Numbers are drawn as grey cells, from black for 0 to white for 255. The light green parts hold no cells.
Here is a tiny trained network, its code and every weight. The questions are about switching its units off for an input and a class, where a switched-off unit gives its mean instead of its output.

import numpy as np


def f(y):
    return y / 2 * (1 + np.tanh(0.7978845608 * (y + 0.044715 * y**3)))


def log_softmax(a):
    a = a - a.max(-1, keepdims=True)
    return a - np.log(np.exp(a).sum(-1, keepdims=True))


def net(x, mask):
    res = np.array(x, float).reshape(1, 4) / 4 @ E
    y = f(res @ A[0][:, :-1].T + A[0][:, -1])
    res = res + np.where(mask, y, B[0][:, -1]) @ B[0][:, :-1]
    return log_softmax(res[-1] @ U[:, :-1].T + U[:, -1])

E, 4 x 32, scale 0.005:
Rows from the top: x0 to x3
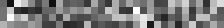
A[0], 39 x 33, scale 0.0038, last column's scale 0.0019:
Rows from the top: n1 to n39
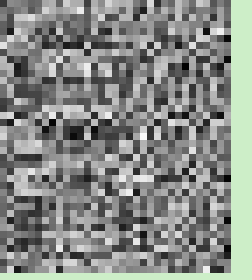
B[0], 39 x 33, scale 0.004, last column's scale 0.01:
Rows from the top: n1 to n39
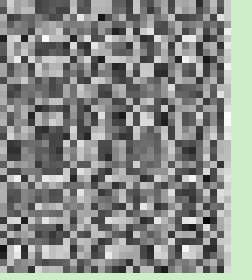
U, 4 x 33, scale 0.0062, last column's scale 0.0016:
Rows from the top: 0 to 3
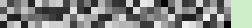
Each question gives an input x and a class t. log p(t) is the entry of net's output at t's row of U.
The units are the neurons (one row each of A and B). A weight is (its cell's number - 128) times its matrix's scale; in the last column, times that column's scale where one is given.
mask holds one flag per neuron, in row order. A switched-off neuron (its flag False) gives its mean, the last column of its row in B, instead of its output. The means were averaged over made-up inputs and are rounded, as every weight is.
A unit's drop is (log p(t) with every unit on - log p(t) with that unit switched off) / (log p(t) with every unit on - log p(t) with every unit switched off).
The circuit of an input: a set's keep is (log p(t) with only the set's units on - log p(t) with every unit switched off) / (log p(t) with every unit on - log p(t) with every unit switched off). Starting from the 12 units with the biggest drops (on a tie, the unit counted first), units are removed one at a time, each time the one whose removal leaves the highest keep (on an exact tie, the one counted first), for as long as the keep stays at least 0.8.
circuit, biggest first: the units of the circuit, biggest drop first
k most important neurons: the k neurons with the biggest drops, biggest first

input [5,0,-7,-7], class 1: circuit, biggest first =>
(n34)
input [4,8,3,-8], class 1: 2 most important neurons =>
(n1, n8)
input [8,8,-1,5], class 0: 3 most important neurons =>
(n18, n5, n30)
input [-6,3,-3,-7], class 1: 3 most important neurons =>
(n16, n34, n2)
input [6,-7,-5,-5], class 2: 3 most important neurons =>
(n28, n25, n3)
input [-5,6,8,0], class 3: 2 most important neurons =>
(n26, n6)
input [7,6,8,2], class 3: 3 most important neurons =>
(n26, n6, n37)
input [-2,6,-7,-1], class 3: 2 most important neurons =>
(n36, n32)
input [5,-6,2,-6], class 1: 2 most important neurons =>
(n8, n1)
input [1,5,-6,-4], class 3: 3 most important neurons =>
(n36, n32, n9)
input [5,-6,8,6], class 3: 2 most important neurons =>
(n26, n37)
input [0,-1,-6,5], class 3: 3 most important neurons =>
(n36, n32, n9)
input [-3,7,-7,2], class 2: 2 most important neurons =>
(n33, n35)
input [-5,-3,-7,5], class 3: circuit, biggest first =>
(n36)
